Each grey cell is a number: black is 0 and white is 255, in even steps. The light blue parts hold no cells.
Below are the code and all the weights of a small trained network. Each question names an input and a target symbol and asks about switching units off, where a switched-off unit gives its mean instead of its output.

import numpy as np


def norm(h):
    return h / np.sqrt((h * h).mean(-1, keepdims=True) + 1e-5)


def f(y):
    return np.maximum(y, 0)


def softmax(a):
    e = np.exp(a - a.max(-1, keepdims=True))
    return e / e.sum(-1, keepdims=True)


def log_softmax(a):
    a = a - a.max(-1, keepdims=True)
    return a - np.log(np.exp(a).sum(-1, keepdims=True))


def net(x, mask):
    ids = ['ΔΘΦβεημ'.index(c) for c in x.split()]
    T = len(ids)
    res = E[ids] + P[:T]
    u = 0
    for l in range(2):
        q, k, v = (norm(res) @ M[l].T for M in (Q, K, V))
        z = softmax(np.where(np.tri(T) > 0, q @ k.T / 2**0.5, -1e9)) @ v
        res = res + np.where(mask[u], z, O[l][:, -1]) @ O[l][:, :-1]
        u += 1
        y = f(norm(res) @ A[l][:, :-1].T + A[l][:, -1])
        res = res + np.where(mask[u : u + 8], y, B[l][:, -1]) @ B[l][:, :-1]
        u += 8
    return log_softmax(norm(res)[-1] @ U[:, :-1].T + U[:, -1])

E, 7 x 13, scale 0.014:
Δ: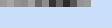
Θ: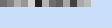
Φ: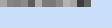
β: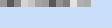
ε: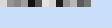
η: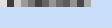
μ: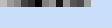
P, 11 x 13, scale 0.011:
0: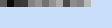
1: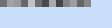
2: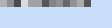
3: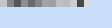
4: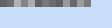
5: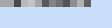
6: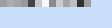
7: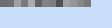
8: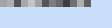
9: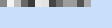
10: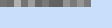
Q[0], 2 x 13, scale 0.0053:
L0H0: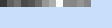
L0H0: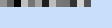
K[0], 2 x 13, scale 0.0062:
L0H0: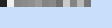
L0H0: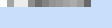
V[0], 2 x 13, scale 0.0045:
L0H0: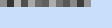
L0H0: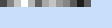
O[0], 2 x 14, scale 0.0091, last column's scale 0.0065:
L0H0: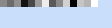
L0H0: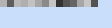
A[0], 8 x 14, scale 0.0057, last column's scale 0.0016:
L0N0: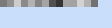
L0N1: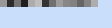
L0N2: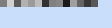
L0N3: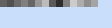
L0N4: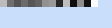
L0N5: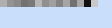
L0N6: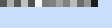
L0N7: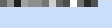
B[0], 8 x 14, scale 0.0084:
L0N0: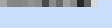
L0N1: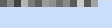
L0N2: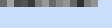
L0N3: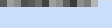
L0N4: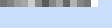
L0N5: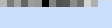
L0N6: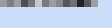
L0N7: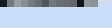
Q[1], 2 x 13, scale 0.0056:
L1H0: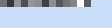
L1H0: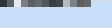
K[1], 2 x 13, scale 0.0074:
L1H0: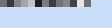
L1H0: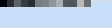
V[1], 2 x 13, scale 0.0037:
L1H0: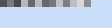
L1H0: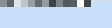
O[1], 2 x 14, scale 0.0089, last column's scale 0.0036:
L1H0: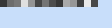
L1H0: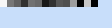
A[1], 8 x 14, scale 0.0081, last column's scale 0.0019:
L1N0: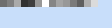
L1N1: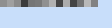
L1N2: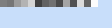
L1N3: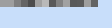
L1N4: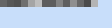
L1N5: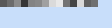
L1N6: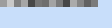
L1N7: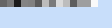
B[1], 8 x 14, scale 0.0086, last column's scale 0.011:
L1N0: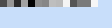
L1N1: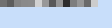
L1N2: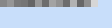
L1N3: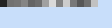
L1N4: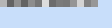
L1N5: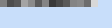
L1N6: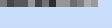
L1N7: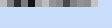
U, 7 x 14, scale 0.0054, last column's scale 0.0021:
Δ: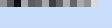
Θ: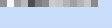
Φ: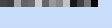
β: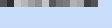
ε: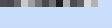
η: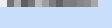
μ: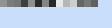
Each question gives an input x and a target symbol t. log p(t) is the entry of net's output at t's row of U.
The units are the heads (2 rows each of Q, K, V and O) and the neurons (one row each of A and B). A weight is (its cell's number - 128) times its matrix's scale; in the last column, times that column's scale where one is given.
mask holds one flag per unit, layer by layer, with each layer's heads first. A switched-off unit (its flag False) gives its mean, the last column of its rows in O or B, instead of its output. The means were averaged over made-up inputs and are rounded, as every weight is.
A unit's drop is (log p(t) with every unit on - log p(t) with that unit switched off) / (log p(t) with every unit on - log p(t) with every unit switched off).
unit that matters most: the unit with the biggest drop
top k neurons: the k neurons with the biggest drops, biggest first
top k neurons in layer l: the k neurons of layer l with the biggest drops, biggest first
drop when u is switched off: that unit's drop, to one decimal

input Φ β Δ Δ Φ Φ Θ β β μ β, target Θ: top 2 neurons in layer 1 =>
(L1N5; L1N2)
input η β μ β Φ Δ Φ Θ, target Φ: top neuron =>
(L0N0)
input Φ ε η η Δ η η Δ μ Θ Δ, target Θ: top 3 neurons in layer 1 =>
(L1N2; L1N5; L1N1)
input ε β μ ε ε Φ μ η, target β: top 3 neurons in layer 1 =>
(L1N0; L1N5; L1N7)
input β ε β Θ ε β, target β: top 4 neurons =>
(L1N0; L1N4; L0N7; L1N7)
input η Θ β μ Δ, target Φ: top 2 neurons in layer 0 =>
(L0N0; L0N1)
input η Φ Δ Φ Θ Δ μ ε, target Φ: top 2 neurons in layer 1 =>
(L1N1; L1N7)
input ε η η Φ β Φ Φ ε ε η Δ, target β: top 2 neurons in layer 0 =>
(L0N0; L0N5)
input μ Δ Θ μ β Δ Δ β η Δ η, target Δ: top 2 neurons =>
(L1N5; L0N0)
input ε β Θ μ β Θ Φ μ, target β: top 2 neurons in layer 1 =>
(L1N0; L1N5)
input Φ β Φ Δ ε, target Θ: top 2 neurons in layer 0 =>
(L0N1; L0N4)
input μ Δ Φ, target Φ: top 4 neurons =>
(L0N7; L0N2; L0N6; L0N4)
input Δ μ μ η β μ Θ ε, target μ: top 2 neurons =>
(L0N4; L1N6)
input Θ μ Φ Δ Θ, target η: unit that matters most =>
L1N0
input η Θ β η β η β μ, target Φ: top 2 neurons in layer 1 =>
(L1N1; L1N7)
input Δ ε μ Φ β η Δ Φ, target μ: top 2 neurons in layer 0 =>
(L0N5; L0N4)
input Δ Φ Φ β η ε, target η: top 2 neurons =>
(L1N0; L1N5)
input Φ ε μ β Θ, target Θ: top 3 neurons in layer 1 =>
(L1N2; L1N5; L1N7)
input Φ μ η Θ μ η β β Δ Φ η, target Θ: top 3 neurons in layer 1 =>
(L1N2; L1N5; L1N1)
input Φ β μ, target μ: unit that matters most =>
L1N6
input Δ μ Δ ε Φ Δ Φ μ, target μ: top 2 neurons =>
(L0N4; L1N0)
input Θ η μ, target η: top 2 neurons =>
(L0N4; L1N0)
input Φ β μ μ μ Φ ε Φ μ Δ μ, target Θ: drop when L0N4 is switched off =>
0.4
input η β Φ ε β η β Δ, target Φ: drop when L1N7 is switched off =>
0.2
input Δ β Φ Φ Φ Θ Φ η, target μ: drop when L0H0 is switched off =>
0.5
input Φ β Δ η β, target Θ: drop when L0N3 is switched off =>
0.2
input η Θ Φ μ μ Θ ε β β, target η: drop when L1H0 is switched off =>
0.1
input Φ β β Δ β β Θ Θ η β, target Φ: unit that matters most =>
L0N6
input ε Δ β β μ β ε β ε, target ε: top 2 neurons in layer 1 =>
(L1N6; L1N0)
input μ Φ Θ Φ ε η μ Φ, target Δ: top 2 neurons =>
(L1N5; L0N0)
